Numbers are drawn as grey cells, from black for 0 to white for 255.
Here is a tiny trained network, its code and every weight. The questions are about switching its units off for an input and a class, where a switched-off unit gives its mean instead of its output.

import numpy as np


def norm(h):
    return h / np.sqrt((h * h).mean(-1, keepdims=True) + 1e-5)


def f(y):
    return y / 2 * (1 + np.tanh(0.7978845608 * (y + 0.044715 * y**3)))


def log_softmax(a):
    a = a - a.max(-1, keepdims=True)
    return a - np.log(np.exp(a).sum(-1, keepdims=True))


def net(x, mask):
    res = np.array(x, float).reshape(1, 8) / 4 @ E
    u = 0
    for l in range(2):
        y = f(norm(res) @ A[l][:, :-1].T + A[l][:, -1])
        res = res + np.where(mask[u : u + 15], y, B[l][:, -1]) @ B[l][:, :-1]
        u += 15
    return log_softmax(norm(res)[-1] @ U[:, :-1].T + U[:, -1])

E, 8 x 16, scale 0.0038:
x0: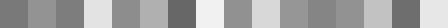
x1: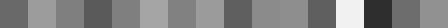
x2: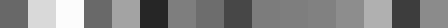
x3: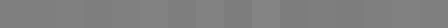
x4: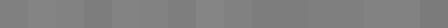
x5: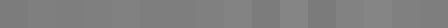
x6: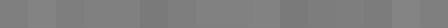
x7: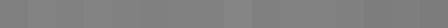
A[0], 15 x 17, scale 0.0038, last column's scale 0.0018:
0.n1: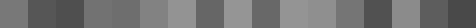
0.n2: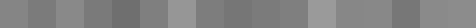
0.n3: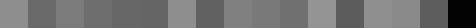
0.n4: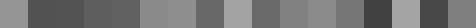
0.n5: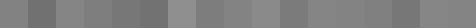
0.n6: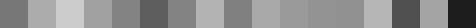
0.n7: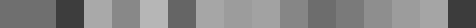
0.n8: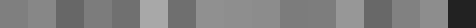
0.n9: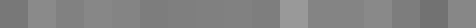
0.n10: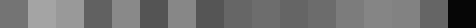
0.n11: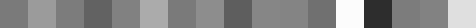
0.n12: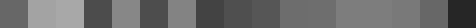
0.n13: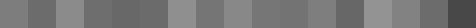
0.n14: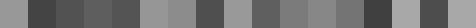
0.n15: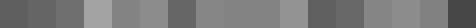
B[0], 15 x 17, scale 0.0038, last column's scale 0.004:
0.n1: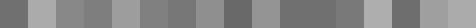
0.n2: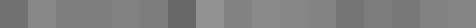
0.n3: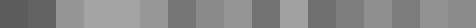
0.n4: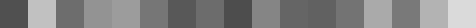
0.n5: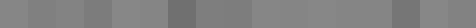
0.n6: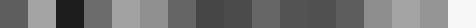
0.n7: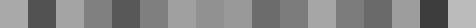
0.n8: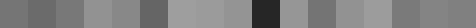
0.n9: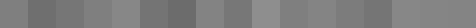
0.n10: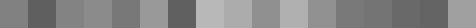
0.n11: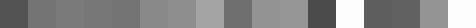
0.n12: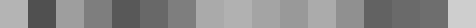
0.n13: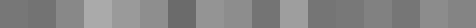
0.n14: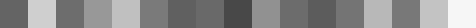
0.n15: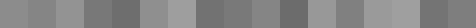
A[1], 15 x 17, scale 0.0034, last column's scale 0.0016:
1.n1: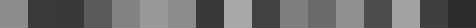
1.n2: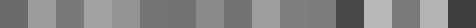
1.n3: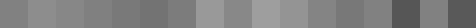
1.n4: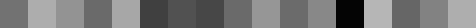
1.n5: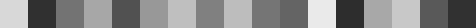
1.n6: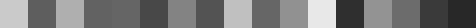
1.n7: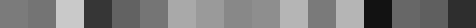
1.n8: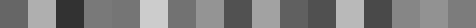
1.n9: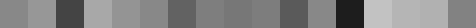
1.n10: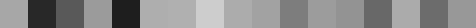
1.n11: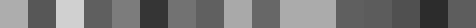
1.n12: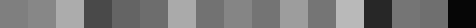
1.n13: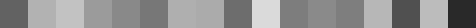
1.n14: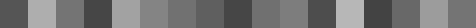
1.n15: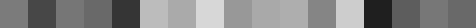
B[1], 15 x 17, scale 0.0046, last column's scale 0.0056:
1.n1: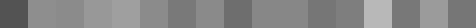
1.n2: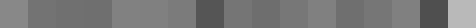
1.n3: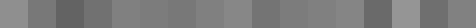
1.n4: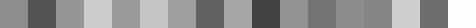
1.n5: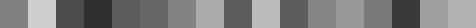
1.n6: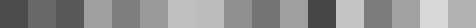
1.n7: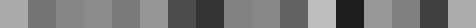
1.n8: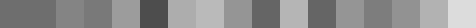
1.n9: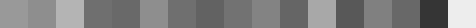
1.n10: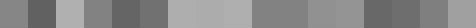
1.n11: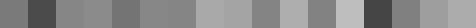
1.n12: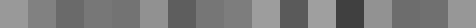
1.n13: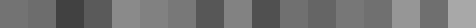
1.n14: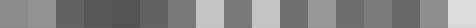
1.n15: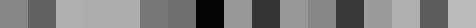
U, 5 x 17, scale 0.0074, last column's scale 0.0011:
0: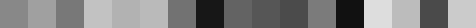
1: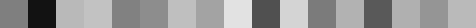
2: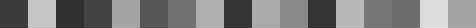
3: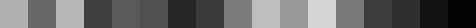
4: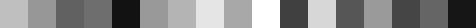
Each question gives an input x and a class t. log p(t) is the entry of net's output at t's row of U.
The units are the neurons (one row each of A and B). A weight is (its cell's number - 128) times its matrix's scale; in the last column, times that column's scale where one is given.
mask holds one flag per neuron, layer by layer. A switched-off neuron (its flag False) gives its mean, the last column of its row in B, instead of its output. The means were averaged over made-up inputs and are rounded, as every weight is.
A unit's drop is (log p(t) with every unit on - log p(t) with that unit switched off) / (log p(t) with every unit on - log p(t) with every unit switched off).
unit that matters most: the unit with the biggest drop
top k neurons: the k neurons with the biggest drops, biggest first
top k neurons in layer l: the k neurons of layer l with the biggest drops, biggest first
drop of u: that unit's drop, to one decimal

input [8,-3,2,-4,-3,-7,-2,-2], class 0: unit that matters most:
0.n6
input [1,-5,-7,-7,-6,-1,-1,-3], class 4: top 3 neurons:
1.n5; 0.n7; 0.n6
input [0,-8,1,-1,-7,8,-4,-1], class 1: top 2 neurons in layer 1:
1.n6; 1.n4
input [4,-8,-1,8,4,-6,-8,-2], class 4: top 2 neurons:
1.n5; 0.n14
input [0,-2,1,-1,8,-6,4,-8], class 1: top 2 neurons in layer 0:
0.n14; 0.n4
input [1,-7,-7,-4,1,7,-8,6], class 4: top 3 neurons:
1.n5; 0.n6; 0.n7
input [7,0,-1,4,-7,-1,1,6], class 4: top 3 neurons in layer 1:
1.n4; 1.n5; 1.n6
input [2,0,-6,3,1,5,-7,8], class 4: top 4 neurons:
0.n11; 1.n5; 0.n7; 1.n4
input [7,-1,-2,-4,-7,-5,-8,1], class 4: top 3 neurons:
0.n11; 1.n5; 1.n4
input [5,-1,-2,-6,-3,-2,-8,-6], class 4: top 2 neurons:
1.n5; 0.n11
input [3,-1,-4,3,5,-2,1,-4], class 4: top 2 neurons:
1.n5; 0.n11
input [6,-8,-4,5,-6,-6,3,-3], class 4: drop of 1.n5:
0.1
